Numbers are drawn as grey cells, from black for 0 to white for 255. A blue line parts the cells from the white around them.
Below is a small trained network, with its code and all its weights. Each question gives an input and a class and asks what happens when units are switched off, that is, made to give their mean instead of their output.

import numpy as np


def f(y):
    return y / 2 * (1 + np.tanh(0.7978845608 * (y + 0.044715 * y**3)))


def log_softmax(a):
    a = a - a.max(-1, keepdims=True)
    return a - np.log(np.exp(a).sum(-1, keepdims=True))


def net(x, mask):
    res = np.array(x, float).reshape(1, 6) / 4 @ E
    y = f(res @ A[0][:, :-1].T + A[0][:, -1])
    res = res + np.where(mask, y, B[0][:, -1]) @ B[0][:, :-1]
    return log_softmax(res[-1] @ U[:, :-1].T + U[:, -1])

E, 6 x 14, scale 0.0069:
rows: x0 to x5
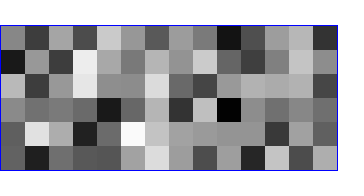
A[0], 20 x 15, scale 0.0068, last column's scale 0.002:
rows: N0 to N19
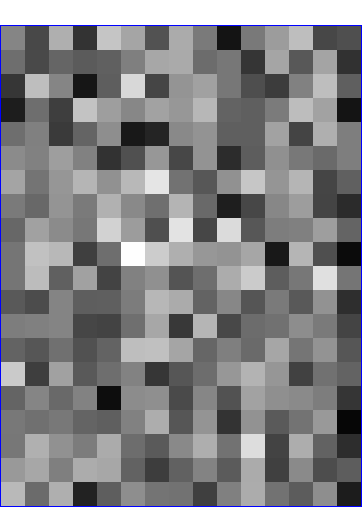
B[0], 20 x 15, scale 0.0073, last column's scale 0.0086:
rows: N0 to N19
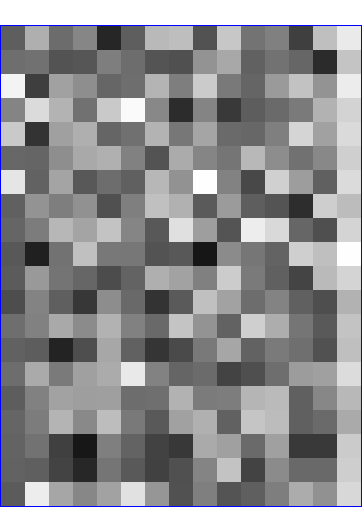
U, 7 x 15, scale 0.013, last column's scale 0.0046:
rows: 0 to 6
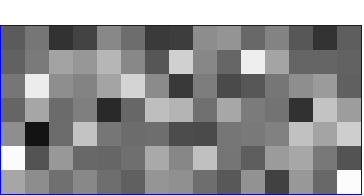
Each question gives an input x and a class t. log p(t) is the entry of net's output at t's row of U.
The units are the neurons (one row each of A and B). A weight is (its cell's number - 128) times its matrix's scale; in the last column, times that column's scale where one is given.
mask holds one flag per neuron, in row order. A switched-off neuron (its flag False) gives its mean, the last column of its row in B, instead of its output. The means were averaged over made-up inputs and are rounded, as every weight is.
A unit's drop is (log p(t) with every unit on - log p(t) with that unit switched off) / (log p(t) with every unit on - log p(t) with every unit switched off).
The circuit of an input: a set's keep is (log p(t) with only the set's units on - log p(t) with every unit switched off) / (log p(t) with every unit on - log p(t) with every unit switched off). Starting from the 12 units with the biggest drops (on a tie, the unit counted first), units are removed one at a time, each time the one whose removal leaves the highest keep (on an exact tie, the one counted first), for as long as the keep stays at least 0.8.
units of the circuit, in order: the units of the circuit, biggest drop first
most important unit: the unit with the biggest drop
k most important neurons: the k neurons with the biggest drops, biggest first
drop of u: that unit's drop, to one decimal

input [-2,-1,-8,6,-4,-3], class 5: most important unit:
N4
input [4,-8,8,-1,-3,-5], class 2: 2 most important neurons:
N14, N19
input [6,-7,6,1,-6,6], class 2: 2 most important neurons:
N14, N19
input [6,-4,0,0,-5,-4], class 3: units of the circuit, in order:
N0, N7
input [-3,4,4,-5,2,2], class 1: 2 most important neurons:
N8, N2
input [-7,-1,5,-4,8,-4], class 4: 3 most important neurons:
N9, N0, N7
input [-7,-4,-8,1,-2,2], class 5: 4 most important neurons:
N2, N4, N0, N7
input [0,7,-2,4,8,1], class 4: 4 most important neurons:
N9, N2, N19, N14
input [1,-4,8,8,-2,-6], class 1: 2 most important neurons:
N5, N2
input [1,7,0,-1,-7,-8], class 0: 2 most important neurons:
N18, N17
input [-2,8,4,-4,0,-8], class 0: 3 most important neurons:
N17, N18, N19
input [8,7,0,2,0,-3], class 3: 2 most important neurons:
N0, N7
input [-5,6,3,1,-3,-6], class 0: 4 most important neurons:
N18, N19, N14, N17
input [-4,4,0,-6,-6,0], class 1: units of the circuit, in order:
N8
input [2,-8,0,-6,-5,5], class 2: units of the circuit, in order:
N14, N19
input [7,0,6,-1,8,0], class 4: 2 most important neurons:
N9, N10
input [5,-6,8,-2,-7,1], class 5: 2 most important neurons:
N6, N9
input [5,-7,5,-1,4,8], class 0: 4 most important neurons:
N13, N11, N1, N3
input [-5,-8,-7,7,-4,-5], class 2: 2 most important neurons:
N14, N19
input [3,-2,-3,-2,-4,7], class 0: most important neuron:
N1
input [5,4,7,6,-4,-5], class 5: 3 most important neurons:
N6, N8, N9
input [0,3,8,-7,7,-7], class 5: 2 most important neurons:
N6, N13
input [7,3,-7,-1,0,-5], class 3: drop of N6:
0.2
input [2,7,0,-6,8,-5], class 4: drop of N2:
0.2
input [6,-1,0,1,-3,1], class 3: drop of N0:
0.1
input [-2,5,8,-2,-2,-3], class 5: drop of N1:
0.0
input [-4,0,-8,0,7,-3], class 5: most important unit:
N2
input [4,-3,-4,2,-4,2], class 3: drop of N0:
0.7
